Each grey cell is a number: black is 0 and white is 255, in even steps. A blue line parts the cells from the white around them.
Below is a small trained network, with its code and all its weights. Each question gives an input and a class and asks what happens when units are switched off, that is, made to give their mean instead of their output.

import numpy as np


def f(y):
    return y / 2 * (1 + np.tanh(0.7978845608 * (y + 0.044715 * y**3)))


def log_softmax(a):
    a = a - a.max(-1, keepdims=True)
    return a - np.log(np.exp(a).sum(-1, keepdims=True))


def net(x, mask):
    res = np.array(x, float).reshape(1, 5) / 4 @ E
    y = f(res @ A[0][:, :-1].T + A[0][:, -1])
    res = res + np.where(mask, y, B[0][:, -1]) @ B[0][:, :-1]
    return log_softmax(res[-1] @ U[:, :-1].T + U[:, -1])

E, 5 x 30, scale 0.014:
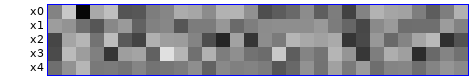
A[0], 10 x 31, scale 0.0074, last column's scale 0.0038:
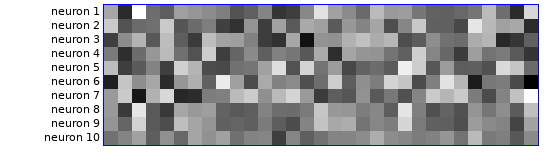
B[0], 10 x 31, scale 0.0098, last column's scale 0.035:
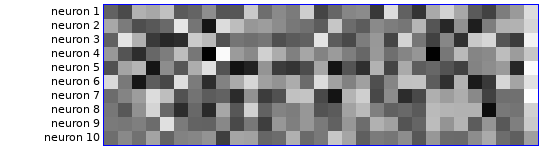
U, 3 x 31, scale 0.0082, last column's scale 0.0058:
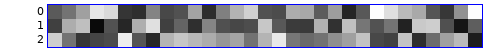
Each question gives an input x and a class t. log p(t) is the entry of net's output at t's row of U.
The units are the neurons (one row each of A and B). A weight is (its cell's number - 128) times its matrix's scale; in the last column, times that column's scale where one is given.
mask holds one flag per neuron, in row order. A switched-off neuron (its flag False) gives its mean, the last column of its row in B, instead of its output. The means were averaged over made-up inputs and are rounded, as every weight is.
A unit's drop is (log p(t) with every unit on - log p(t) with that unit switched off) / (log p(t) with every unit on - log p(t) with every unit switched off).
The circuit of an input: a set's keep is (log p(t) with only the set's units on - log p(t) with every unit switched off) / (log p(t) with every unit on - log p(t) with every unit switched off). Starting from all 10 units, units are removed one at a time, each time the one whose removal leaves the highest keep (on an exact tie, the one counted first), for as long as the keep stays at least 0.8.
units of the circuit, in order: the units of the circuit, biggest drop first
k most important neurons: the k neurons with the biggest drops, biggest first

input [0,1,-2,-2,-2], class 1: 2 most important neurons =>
(neuron 6; neuron 7)
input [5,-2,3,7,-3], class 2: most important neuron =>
(neuron 6)
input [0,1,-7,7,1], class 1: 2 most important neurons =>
(neuron 5; neuron 2)
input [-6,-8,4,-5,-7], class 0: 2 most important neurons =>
(neuron 1; neuron 6)
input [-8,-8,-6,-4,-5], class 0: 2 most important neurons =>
(neuron 8; neuron 1)
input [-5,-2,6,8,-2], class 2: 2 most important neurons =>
(neuron 6; neuron 5)
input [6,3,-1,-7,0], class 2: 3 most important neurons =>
(neuron 2; neuron 4; neuron 1)
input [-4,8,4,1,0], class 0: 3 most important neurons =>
(neuron 5; neuron 1; neuron 9)
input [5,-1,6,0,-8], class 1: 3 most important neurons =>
(neuron 3; neuron 1; neuron 8)
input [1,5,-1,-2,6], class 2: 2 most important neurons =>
(neuron 3; neuron 5)
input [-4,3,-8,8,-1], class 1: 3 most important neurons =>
(neuron 5; neuron 2; neuron 4)
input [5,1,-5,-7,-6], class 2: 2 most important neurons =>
(neuron 2; neuron 3)
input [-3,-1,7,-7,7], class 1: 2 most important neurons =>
(neuron 3; neuron 6)
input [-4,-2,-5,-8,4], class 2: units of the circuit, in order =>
(neuron 2)
